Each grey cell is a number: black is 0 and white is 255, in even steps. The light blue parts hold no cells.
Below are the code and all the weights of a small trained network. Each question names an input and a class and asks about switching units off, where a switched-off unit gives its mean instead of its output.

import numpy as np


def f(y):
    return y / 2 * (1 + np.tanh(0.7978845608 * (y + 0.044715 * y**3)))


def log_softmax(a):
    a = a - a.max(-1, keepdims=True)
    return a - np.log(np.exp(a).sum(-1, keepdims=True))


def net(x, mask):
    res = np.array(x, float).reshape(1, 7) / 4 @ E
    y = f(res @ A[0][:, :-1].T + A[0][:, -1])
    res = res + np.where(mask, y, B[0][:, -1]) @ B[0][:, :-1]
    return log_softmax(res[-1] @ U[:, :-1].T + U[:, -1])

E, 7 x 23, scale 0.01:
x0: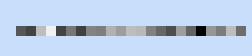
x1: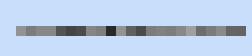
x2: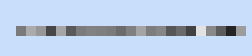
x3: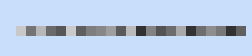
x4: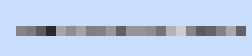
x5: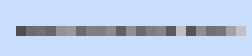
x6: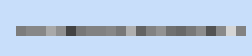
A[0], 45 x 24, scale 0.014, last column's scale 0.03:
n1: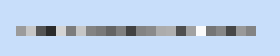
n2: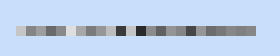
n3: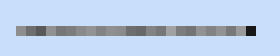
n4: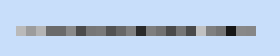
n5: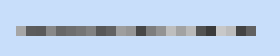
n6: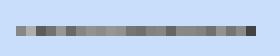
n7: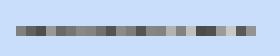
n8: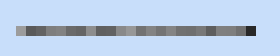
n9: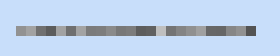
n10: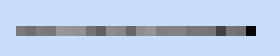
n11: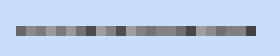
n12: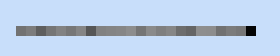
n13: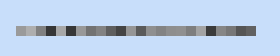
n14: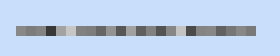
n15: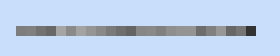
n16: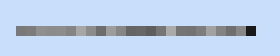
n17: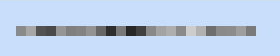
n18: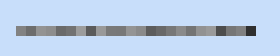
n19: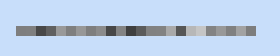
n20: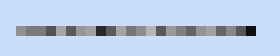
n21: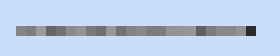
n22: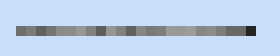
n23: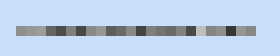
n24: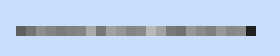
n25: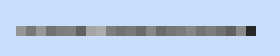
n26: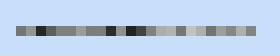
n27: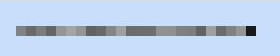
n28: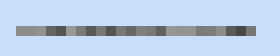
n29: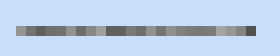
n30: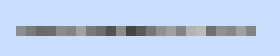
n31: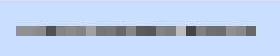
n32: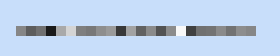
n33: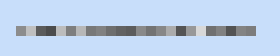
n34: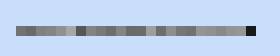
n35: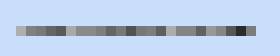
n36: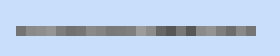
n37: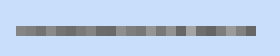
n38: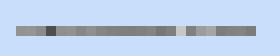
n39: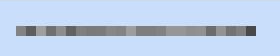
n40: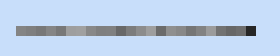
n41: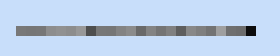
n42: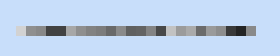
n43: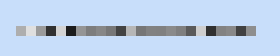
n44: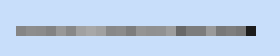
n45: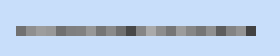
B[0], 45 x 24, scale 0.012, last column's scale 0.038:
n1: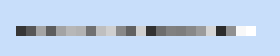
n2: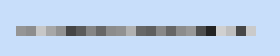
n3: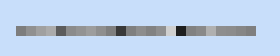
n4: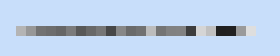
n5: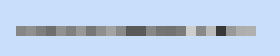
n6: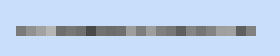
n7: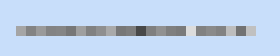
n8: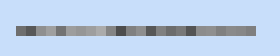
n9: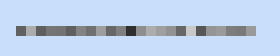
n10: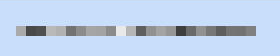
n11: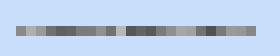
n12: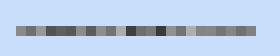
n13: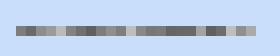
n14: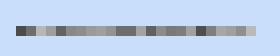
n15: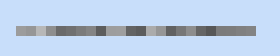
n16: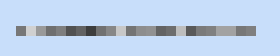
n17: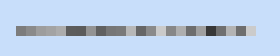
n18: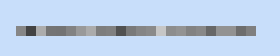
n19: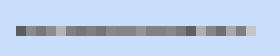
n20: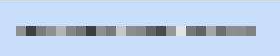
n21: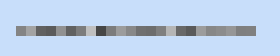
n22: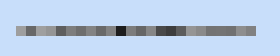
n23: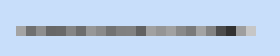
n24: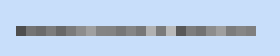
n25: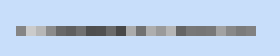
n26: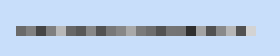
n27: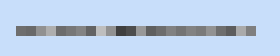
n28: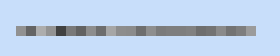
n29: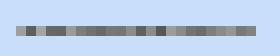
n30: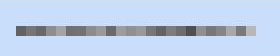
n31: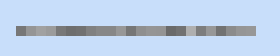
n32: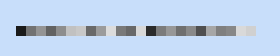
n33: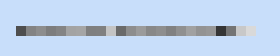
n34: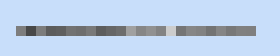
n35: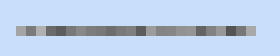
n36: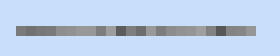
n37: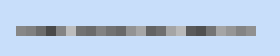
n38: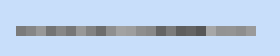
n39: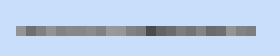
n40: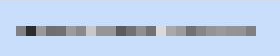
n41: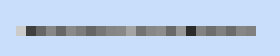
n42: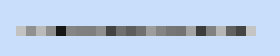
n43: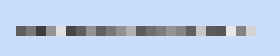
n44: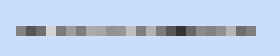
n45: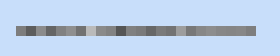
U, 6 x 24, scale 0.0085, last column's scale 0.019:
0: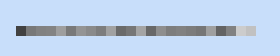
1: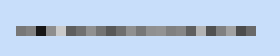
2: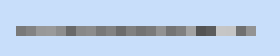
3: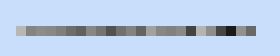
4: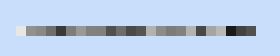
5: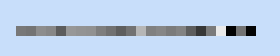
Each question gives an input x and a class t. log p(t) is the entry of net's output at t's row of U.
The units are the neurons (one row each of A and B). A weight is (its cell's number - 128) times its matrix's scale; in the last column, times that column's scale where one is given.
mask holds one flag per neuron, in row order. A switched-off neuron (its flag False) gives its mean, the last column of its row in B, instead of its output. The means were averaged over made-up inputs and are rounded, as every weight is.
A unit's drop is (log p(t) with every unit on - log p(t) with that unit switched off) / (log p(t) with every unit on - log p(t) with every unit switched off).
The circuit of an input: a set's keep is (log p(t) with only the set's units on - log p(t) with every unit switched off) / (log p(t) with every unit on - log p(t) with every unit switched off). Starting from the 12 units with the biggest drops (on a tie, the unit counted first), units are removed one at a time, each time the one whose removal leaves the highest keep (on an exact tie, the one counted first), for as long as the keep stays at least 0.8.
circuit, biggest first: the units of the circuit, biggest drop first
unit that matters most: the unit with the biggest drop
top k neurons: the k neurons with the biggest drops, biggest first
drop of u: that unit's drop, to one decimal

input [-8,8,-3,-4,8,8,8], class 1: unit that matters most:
n26
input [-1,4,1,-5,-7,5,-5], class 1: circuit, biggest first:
n32; n26
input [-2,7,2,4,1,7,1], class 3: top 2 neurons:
n4; n1
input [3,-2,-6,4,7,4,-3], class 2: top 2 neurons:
n1; n2
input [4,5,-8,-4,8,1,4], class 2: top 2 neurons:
n1; n7
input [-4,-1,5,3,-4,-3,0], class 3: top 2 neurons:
n4; n32
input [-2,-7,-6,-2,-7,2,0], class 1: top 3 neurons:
n1; n32; n33
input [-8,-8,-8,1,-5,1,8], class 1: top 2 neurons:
n32; n26
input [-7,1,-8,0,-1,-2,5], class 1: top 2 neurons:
n26; n32
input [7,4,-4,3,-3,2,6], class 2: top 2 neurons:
n1; n4
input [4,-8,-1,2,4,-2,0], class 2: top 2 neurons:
n1; n2
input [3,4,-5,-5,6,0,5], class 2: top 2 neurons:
n1; n7
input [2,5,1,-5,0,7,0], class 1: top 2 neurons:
n1; n32
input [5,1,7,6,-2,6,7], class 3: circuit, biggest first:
n4
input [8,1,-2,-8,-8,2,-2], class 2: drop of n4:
0.2
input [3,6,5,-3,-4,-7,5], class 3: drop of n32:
0.1
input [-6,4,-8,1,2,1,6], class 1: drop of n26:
0.2
